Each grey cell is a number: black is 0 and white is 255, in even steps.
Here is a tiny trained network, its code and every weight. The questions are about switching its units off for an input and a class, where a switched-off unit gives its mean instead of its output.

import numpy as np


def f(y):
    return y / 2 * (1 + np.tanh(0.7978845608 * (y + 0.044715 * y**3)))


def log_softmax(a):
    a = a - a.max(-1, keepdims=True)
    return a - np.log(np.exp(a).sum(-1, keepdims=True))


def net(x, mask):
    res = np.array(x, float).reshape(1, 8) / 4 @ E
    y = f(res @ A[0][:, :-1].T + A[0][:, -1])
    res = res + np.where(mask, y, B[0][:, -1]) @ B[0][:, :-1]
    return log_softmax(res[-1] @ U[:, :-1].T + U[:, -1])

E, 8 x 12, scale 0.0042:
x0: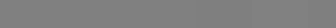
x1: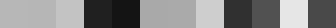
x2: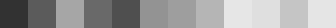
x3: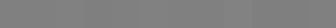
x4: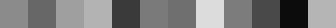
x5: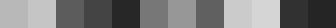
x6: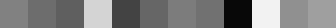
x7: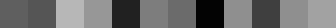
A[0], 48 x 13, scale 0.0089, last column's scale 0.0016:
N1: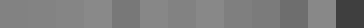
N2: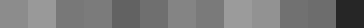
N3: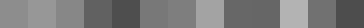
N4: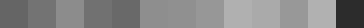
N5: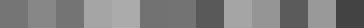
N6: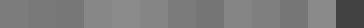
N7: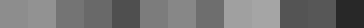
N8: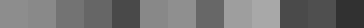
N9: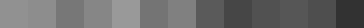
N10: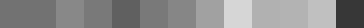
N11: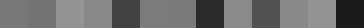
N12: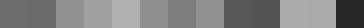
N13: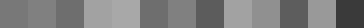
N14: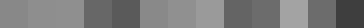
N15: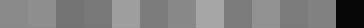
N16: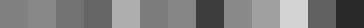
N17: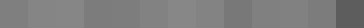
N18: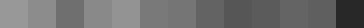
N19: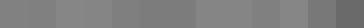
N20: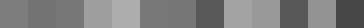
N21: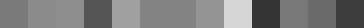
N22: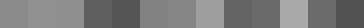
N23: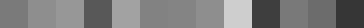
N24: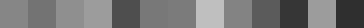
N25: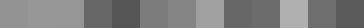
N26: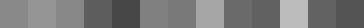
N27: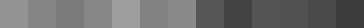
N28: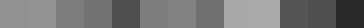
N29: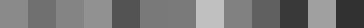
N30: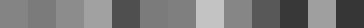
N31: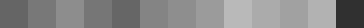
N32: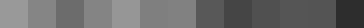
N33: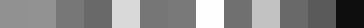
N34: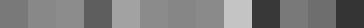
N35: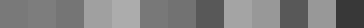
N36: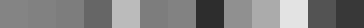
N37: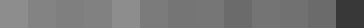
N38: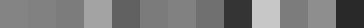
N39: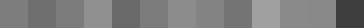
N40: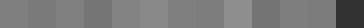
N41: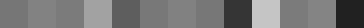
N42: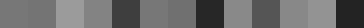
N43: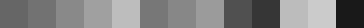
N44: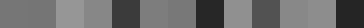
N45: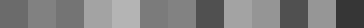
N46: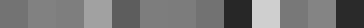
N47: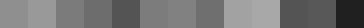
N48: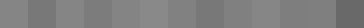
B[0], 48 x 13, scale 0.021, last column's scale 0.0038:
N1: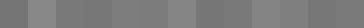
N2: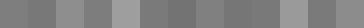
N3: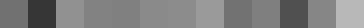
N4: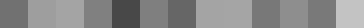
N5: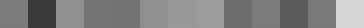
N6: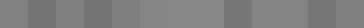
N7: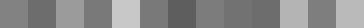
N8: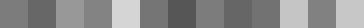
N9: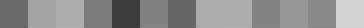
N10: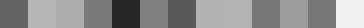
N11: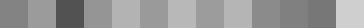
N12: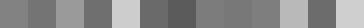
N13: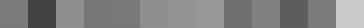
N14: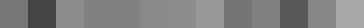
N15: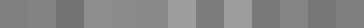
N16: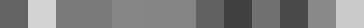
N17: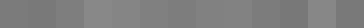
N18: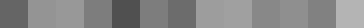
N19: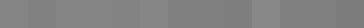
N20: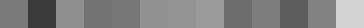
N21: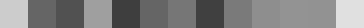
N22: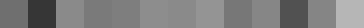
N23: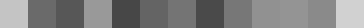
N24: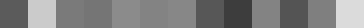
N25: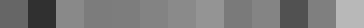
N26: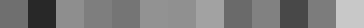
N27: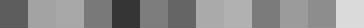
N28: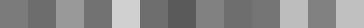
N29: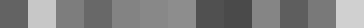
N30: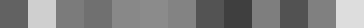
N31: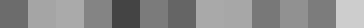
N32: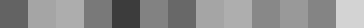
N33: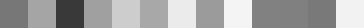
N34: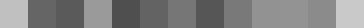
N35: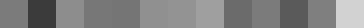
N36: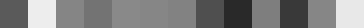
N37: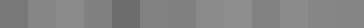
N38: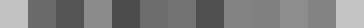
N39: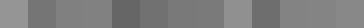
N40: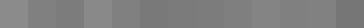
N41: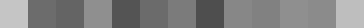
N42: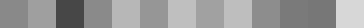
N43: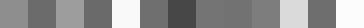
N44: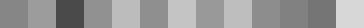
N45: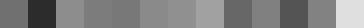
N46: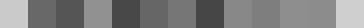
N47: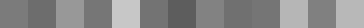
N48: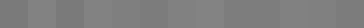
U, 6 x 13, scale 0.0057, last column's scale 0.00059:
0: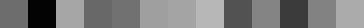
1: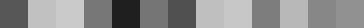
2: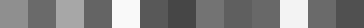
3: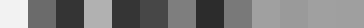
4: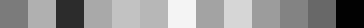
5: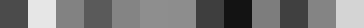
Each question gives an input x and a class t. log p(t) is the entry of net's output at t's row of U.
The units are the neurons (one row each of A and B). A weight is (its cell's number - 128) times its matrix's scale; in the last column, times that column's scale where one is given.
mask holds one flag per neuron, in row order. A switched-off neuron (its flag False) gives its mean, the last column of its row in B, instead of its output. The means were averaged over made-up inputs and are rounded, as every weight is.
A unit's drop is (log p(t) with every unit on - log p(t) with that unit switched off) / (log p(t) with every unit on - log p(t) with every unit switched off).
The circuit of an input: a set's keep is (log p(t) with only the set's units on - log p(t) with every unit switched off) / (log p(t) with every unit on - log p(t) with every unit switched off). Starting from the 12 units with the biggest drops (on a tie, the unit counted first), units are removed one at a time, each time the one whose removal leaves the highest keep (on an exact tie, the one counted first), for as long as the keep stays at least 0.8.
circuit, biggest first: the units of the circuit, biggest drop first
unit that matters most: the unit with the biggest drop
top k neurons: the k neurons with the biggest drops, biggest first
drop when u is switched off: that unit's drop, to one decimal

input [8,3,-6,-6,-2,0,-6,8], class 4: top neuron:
(N44)
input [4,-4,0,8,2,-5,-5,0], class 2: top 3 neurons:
(N43; N12; N46)
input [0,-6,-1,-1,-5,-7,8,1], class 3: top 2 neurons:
(N46; N38)
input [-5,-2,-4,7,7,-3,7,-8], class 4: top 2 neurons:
(N33; N21)
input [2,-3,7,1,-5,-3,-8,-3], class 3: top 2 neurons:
(N21; N23)
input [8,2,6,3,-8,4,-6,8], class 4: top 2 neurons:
(N44; N42)
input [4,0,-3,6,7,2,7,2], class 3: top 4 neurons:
(N46; N38; N41; N36)
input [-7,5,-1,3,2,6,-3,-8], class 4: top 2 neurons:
(N33; N43)
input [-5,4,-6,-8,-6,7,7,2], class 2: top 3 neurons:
(N8; N28; N7)
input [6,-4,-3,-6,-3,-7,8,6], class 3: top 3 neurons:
(N46; N38; N41)
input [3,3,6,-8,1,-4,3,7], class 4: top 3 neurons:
(N42; N44; N11)
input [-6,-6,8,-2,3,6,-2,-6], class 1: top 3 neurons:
(N10; N31; N4)
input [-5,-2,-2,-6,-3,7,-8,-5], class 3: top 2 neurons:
(N21; N23)
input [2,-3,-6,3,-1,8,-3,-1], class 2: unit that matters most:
N8
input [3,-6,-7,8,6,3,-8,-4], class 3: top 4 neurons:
(N21; N23; N34; N10)
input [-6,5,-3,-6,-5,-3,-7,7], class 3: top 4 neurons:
(N21; N23; N34; N33)
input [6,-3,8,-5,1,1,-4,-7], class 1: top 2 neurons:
(N10; N31)
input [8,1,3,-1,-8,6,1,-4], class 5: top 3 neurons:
(N36; N16; N43)
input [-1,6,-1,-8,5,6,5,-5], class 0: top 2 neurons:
(N26; N43)
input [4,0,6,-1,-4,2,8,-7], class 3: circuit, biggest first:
(N46)
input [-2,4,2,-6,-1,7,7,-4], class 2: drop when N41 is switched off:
-0.1
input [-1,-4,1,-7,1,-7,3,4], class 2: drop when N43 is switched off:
0.2
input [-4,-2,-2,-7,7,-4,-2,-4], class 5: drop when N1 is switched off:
0.0
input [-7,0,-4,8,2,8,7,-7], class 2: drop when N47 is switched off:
0.1
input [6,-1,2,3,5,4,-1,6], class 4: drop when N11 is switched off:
0.1
